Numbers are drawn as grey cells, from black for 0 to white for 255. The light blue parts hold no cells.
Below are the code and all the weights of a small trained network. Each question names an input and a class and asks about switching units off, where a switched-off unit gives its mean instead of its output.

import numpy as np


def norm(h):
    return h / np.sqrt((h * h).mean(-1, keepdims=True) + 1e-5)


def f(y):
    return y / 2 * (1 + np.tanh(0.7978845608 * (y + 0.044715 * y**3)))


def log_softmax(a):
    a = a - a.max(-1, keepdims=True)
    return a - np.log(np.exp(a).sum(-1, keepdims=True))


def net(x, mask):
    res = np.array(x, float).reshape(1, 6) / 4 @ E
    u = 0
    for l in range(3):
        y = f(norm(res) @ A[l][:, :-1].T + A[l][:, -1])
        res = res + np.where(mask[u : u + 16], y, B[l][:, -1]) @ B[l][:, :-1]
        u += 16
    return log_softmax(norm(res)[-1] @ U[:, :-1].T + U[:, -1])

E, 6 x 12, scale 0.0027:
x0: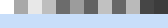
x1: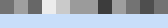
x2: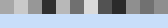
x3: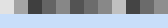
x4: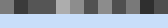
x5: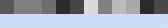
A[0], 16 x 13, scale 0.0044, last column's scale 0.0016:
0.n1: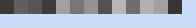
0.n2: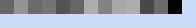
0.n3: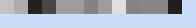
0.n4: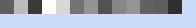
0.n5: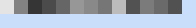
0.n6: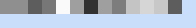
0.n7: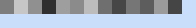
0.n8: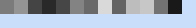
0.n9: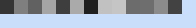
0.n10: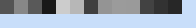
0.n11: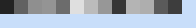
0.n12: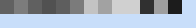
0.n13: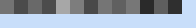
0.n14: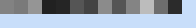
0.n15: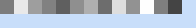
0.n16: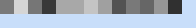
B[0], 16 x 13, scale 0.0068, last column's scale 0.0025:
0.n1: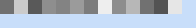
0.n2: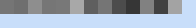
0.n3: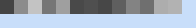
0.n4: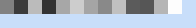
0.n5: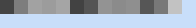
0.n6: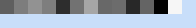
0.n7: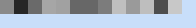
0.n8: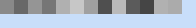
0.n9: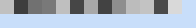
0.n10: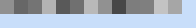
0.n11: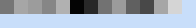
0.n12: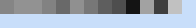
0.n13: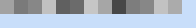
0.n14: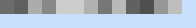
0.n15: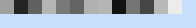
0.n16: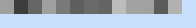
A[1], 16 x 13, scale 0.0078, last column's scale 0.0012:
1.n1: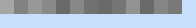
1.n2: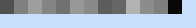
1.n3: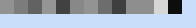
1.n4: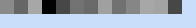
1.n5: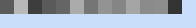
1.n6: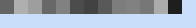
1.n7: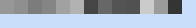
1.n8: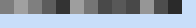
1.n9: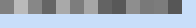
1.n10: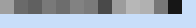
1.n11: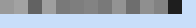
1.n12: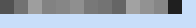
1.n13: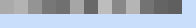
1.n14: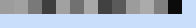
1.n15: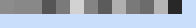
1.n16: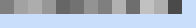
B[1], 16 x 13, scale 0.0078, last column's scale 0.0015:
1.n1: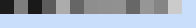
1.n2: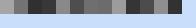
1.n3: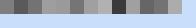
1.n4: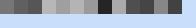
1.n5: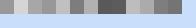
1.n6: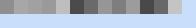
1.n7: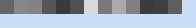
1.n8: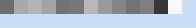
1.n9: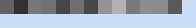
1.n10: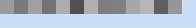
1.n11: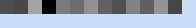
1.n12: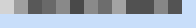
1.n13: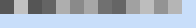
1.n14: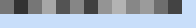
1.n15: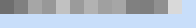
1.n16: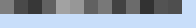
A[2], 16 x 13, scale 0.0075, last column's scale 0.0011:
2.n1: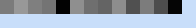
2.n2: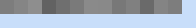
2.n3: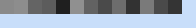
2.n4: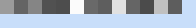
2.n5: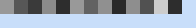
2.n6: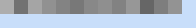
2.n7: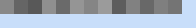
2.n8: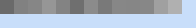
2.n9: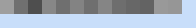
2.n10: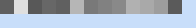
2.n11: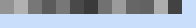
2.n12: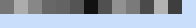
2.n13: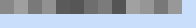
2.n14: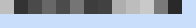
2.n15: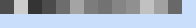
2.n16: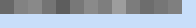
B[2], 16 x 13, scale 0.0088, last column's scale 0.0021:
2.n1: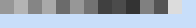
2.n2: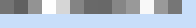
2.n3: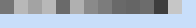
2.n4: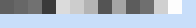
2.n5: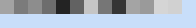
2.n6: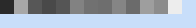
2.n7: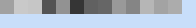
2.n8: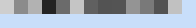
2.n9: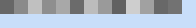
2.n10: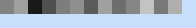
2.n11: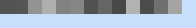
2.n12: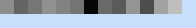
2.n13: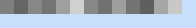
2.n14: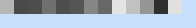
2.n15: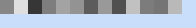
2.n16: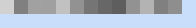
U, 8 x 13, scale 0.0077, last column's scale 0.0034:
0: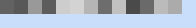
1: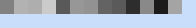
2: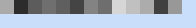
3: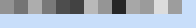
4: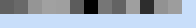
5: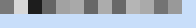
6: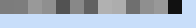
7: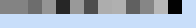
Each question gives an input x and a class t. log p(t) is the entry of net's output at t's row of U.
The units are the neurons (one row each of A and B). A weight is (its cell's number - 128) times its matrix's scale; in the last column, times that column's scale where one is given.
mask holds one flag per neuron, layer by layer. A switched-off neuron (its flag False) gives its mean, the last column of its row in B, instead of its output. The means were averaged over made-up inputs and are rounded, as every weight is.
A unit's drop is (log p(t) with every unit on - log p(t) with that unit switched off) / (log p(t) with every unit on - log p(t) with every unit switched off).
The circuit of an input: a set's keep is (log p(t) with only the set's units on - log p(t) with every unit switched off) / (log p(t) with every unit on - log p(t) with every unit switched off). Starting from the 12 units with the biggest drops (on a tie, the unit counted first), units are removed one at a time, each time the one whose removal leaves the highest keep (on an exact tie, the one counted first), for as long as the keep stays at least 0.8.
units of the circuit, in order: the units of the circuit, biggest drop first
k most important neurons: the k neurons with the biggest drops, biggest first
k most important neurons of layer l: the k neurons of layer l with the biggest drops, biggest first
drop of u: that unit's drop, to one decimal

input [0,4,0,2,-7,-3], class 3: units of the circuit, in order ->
(0.n15)
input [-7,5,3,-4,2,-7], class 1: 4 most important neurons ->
(0.n6, 1.n8, 1.n13, 1.n1)
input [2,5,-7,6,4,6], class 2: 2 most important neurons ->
(0.n9, 0.n6)
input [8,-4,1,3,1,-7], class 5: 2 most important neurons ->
(1.n13, 0.n12)
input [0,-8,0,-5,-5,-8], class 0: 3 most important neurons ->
(0.n14, 0.n8, 0.n12)
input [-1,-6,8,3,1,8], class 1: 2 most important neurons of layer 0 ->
(0.n12, 0.n2)
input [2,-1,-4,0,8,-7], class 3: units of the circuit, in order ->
(0.n10, 2.n5)
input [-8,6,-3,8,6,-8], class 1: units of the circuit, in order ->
(0.n6, 2.n3)
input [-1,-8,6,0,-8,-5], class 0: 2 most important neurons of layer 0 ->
(0.n14, 0.n8)
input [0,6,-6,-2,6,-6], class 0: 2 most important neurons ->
(0.n4, 0.n15)
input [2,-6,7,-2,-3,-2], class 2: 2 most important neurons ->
(0.n7, 0.n16)
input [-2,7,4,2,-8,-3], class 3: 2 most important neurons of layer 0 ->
(0.n15, 0.n14)
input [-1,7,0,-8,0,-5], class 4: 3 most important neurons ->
(0.n11, 1.n6, 0.n14)
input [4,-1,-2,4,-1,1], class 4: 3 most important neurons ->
(0.n3, 0.n5, 0.n1)
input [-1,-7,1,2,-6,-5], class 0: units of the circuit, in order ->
(0.n14)
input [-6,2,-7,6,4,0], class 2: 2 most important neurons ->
(0.n9, 0.n11)
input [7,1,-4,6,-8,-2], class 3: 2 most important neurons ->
(0.n15, 0.n1)
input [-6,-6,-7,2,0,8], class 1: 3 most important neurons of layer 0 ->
(0.n12, 0.n4, 0.n2)
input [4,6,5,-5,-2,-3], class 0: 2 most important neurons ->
(0.n4, 0.n9)
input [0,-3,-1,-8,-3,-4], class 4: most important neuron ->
(0.n11)
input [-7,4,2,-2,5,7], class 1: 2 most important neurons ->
(0.n12, 0.n2)
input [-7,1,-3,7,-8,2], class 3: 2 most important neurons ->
(0.n15, 0.n11)
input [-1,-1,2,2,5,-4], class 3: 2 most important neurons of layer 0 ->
(0.n13, 0.n10)
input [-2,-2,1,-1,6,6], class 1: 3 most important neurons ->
(0.n12, 0.n2, 0.n15)
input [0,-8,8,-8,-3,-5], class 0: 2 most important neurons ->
(0.n14, 0.n8)
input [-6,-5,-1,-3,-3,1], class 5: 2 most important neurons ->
(0.n1, 0.n4)
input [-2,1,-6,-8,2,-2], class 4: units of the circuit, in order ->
(0.n11)
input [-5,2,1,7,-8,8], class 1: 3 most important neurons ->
(0.n12, 0.n2, 0.n13)
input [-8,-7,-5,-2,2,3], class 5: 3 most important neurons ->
(0.n1, 0.n4, 1.n5)
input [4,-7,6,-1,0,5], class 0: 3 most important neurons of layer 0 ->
(0.n14, 0.n8, 0.n9)
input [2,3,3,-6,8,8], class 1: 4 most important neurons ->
(0.n12, 0.n2, 0.n15, 1.n8)
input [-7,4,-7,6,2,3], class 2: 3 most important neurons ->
(0.n9, 0.n11, 1.n13)
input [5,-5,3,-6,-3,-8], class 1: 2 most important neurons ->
(0.n6, 0.n4)
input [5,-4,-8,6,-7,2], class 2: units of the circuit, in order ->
(0.n9)
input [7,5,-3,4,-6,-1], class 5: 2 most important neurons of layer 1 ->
(1.n13, 1.n1)
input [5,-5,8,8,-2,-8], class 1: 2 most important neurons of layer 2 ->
(2.n3, 2.n1)
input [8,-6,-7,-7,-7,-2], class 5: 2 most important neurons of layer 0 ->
(0.n4, 0.n7)
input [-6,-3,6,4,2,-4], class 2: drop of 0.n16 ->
1.3
